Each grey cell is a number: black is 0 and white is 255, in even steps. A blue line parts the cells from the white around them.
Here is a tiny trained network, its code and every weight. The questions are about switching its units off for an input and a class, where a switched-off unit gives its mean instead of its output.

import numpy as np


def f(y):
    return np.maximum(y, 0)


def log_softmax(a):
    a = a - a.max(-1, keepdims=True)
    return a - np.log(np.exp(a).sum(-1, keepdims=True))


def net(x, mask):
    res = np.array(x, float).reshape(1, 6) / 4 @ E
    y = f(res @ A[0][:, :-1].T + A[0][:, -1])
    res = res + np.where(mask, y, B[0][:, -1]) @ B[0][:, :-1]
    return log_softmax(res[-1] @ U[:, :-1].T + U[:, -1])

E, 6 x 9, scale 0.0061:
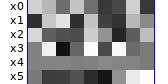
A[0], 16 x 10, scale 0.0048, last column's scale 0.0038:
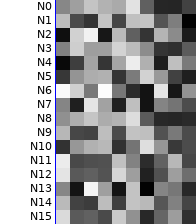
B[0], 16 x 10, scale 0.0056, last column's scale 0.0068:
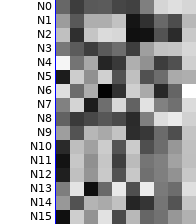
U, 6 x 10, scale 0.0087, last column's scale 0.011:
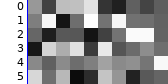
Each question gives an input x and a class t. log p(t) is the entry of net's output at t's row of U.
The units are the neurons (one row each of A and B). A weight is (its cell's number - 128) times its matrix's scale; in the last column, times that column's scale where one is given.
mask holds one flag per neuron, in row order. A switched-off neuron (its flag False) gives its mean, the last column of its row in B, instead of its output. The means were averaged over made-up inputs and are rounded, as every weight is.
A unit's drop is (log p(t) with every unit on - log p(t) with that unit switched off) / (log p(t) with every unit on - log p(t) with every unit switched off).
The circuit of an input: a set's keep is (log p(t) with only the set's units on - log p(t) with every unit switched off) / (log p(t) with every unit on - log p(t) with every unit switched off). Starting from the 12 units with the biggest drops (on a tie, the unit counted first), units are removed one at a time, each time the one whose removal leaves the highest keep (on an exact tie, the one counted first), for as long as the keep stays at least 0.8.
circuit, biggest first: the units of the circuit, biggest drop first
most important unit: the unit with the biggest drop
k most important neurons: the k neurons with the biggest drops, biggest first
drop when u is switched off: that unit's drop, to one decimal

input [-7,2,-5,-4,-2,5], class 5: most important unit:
N4
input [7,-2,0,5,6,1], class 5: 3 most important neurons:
[N6, N13, N7]
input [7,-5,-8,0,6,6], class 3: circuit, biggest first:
[N10, N5]
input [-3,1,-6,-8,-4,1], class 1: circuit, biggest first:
[N13, N7]
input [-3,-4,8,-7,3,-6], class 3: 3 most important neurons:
[N12, N15, N11]
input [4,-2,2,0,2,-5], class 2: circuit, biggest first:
[N8, N0, N3]
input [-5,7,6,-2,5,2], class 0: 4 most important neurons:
[N2, N6, N10, N5]
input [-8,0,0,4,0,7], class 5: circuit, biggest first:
[N4, N8]
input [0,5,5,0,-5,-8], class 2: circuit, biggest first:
[N8, N0]
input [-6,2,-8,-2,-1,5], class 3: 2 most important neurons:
[N10, N5]
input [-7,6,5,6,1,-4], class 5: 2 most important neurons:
[N4, N13]
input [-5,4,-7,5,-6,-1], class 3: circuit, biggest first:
[N10, N13]
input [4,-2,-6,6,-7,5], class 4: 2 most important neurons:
[N13, N7]
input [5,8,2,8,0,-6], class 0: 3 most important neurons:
[N2, N13, N7]
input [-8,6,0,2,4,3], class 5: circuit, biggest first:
[N4]
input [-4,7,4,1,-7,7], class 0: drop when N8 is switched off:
0.2
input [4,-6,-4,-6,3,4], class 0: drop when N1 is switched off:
0.2
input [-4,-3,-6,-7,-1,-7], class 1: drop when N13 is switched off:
0.7
